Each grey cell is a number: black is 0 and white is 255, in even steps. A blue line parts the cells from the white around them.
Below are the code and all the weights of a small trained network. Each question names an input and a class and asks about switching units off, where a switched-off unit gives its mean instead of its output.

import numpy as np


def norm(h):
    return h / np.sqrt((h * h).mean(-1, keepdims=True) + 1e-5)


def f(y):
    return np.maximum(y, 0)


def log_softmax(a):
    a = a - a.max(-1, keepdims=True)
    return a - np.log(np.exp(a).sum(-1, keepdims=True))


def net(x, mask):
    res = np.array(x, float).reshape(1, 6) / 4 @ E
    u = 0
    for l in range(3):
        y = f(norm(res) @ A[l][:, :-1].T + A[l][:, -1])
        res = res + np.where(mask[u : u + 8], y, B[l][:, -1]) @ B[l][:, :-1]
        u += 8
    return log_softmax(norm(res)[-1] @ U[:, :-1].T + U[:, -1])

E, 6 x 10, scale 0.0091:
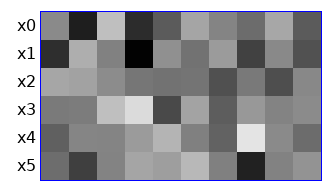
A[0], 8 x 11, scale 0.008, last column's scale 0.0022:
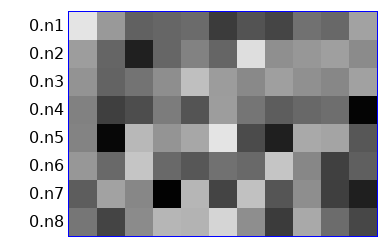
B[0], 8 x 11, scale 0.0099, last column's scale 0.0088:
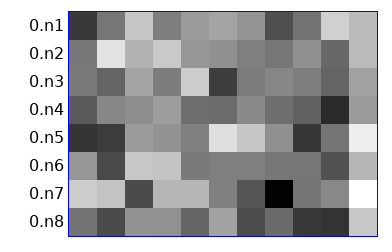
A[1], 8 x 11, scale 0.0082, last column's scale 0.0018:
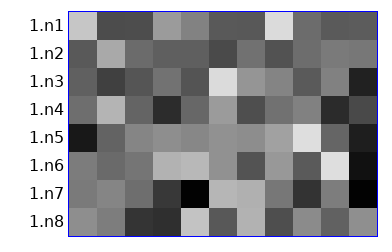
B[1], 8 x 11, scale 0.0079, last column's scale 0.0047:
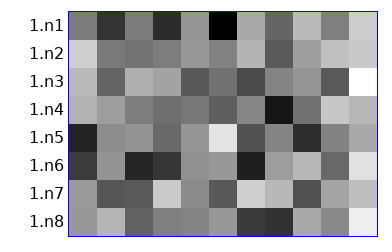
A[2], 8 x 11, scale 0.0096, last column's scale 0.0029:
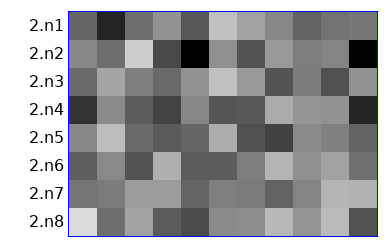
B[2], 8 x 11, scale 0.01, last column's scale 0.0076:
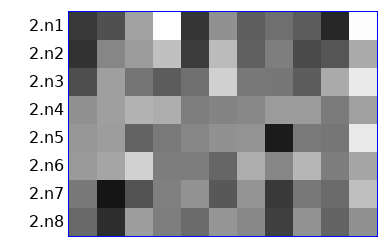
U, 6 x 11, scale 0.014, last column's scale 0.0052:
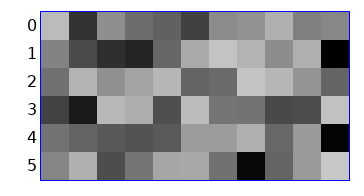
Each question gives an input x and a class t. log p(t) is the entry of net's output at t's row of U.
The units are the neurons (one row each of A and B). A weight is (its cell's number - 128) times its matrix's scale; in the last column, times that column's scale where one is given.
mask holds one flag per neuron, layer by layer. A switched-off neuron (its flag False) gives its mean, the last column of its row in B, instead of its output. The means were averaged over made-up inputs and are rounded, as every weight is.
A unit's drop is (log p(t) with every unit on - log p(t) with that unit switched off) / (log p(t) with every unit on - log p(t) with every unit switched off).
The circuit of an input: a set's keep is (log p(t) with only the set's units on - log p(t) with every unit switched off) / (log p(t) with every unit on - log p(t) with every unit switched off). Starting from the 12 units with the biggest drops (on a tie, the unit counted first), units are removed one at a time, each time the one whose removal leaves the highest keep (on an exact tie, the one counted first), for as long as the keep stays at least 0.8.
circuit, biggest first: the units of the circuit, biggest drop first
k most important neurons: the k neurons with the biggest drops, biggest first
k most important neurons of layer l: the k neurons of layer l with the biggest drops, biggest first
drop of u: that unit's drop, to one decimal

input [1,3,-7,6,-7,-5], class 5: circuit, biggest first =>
(0.n5 2.n1)
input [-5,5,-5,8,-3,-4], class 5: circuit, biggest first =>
(2.n1)
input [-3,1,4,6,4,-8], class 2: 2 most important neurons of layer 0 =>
(0.n5 0.n8)
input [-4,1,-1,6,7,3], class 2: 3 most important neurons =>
(0.n5 2.n1 1.n6)
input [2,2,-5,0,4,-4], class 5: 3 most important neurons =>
(0.n7 0.n5 2.n1)
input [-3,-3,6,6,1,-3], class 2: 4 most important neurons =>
(0.n5 1.n6 0.n8 2.n1)
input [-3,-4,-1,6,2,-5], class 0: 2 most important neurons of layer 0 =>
(0.n5 0.n7)
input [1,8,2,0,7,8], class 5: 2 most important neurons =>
(0.n7 0.n6)
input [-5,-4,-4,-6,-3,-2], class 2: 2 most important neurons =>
(0.n7 0.n2)
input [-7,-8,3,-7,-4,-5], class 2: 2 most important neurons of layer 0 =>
(0.n7 0.n8)
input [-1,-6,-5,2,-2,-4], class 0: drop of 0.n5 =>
0.6
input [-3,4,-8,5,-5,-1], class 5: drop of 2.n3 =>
0.0
